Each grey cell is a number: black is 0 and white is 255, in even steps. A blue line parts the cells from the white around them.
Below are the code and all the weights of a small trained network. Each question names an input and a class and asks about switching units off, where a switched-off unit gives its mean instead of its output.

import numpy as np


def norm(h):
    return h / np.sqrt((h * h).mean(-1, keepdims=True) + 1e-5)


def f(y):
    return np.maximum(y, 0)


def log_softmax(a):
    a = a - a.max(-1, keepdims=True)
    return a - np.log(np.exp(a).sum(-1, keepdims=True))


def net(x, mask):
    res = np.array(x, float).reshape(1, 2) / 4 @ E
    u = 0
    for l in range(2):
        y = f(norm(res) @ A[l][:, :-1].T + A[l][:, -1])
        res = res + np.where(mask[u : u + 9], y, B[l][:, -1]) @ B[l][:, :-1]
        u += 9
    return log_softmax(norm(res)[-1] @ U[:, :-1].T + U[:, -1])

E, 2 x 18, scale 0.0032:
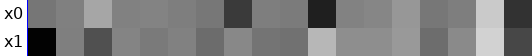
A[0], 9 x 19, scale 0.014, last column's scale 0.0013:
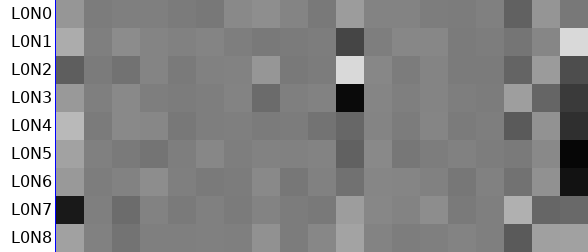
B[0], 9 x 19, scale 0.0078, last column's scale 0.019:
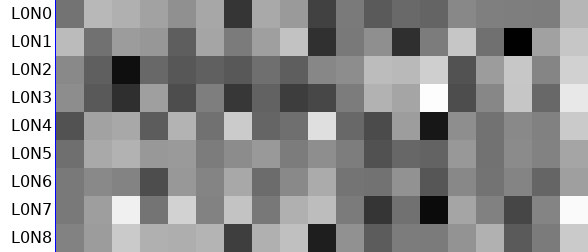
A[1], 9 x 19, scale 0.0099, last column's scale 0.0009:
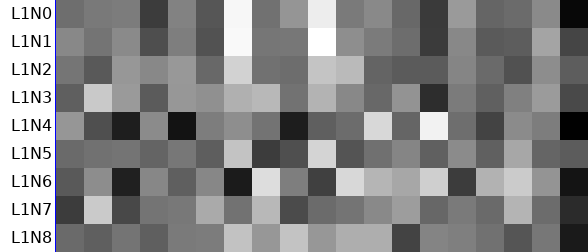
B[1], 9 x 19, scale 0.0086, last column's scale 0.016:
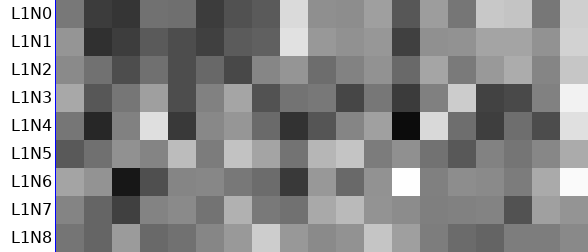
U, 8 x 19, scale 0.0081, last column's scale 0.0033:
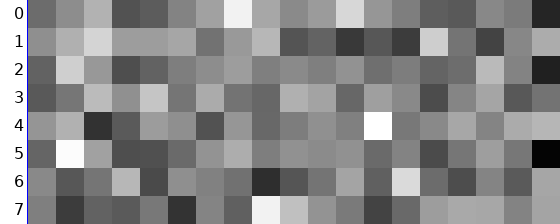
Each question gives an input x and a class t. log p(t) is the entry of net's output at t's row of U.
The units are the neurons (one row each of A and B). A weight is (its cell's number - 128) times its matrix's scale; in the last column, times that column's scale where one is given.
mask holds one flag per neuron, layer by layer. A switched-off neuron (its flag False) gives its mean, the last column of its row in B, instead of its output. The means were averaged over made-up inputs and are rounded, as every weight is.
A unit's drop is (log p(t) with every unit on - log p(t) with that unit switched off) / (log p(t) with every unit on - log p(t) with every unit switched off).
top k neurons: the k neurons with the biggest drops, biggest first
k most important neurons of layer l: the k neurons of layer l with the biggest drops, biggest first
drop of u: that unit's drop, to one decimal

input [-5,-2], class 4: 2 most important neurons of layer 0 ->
[L0N7 L0N2]
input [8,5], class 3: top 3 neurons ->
[L0N3 L0N4 L0N7]
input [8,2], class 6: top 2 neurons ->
[L0N3 L1N4]
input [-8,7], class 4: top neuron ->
[L0N2]
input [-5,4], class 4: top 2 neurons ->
[L0N2 L0N4]
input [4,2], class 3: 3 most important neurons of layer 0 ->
[L0N3 L0N7 L0N4]
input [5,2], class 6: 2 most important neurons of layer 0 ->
[L0N3 L0N4]
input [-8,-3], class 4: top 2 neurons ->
[L0N7 L0N2]
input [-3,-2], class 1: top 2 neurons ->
[L0N3 L0N4]
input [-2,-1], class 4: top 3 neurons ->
[L0N7 L0N2 L0N1]
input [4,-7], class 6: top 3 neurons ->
[L0N3 L0N7 L0N8]
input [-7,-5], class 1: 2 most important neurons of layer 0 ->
[L0N3 L0N4]
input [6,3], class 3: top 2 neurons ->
[L0N3 L0N7]
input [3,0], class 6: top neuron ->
[L1N4]
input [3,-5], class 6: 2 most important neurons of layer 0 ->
[L0N3 L0N7]
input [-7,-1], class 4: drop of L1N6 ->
0.0
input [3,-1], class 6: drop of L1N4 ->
0.2
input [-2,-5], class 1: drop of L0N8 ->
0.1
